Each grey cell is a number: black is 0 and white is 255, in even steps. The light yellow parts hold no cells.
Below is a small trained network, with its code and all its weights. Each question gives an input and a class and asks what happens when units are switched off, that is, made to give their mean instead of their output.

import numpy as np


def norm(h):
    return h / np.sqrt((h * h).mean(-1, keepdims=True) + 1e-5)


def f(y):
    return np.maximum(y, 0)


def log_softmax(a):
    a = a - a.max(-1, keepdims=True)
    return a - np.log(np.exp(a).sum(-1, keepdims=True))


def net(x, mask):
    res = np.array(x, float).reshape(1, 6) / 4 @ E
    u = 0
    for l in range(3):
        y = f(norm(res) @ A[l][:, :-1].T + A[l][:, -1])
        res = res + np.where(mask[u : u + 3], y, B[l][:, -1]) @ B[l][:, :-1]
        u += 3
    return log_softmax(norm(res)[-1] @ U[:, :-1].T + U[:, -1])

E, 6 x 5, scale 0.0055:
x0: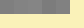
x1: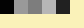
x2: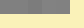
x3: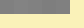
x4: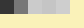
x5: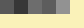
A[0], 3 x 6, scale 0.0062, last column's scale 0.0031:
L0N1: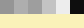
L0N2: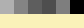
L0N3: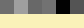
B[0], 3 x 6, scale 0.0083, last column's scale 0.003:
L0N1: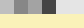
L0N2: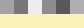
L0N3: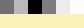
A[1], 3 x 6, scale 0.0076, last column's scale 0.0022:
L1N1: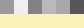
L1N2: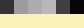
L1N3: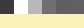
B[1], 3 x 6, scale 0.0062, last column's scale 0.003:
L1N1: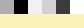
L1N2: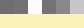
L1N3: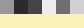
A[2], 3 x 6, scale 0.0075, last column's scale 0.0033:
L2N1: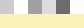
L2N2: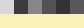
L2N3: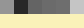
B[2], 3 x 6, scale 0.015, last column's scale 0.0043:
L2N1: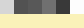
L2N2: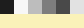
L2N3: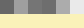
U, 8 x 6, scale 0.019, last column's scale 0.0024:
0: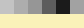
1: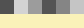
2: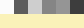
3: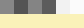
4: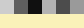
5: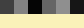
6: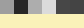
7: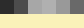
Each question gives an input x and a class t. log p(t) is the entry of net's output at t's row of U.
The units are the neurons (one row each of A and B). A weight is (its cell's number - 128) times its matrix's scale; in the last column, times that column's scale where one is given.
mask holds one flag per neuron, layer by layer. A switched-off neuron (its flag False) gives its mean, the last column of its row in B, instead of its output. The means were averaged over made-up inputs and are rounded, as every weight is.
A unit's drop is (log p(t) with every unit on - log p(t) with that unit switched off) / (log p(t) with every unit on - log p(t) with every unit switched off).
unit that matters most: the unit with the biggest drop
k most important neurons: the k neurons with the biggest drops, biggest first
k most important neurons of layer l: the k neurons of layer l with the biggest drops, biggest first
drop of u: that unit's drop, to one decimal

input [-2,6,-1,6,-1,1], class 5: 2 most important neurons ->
[L0N3; L2N1]
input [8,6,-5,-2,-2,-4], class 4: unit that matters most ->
L0N3
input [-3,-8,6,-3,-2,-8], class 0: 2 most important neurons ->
[L2N2; L0N3]
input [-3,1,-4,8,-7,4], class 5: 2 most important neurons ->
[L0N3; L1N1]
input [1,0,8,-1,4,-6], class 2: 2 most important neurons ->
[L0N1; L1N1]
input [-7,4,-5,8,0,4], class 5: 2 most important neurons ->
[L0N3; L2N2]
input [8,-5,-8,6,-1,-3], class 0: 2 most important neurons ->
[L2N2; L2N1]
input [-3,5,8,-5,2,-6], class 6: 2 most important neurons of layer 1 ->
[L1N1; L1N2]
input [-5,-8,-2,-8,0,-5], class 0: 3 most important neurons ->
[L2N2; L0N3; L2N1]
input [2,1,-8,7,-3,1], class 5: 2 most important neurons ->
[L0N3; L2N1]
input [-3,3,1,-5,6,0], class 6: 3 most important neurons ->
[L2N2; L2N3; L1N3]
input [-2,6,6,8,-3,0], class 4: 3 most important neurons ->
[L2N2; L2N3; L1N1]
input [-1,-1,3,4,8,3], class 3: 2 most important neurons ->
[L2N2; L0N1]
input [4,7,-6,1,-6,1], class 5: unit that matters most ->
L2N1
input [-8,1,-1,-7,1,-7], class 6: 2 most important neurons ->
[L1N1; L1N3]
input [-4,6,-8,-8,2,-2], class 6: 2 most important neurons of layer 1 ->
[L1N2; L1N1]
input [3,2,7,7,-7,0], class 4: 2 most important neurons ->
[L0N3; L2N2]
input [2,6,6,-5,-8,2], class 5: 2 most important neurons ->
[L2N1; L0N3]
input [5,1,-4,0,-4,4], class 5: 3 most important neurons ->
[L0N3; L2N1; L2N2]
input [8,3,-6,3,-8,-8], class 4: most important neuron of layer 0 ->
[L0N3]
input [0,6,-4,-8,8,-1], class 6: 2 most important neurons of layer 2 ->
[L2N2; L2N3]
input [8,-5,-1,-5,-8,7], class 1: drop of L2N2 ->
0.2
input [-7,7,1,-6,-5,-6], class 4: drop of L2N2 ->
0.0
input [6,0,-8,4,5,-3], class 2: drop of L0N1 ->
0.7
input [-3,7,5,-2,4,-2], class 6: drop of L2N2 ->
0.1
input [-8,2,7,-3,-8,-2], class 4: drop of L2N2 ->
0.1
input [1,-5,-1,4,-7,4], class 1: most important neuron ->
[L2N2]
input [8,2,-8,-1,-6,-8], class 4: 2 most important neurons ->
[L0N3; L2N1]
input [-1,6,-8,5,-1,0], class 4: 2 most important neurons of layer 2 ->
[L2N2; L2N3]
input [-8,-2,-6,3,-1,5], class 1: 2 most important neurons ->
[L0N3; L2N2]
